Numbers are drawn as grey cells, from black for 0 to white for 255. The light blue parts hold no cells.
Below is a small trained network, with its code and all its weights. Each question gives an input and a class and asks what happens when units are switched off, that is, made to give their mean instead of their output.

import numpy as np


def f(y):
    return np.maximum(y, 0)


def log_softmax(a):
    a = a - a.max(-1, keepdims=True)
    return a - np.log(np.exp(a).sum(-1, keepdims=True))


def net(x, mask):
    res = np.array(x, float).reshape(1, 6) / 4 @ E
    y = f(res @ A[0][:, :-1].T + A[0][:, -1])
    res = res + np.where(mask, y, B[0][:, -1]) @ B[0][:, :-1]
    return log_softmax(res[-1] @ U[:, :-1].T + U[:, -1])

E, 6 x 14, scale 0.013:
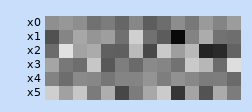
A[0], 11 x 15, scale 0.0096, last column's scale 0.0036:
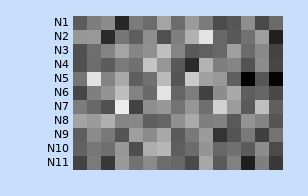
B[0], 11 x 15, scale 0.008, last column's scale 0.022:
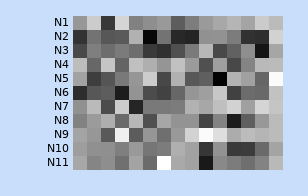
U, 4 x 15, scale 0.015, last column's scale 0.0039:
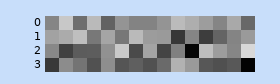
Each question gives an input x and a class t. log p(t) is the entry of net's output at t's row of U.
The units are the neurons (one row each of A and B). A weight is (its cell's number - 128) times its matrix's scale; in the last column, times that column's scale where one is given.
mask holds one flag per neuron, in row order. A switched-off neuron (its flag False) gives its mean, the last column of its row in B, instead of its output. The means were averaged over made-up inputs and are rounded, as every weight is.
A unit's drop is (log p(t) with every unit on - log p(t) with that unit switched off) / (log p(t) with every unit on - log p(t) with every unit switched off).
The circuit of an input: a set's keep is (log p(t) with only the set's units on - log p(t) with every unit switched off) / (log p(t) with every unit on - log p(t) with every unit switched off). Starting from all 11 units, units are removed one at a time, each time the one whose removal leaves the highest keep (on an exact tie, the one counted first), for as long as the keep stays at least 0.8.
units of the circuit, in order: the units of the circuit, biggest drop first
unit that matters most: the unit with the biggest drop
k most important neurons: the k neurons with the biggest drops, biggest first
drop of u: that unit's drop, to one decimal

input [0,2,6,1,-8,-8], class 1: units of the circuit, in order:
[N11]
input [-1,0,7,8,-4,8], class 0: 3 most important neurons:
[N7; N11; N4]
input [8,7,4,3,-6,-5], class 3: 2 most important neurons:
[N6; N3]
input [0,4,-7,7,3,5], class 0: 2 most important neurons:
[N5; N7]
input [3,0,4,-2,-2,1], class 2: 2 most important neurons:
[N5; N7]
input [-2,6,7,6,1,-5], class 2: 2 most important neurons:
[N5; N9]
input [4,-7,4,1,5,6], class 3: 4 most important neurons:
[N2; N11; N4; N10]
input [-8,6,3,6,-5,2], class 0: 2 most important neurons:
[N7; N2]
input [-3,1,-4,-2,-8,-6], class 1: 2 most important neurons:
[N5; N11]
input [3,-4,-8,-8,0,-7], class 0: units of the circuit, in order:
[N9; N5]
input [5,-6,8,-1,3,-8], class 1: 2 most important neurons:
[N11; N10]
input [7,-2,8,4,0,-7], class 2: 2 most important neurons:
[N5; N8]
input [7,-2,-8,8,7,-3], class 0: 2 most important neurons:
[N5; N7]
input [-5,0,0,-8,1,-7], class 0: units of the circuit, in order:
[N9]
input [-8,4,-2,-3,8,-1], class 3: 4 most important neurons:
[N5; N7; N3; N6]
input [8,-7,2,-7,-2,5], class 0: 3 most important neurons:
[N1; N9; N6]
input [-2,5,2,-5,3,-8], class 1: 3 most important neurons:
[N11; N4; N10]
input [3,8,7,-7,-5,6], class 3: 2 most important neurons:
[N6; N7]
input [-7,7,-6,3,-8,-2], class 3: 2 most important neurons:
[N5; N6]
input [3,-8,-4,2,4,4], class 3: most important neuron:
[N5]
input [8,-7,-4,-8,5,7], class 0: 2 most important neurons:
[N1; N9]
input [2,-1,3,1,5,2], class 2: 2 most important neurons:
[N11; N5]
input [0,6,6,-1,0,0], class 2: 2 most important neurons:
[N5; N2]
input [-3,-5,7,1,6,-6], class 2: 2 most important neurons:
[N5; N8]
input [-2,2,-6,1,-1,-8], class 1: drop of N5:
0.2
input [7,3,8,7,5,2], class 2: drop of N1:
0.1
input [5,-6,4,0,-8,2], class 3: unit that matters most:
N2
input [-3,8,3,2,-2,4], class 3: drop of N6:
0.4
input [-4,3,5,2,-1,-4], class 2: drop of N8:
0.3
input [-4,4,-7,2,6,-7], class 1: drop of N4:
0.3
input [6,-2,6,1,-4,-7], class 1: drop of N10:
0.4
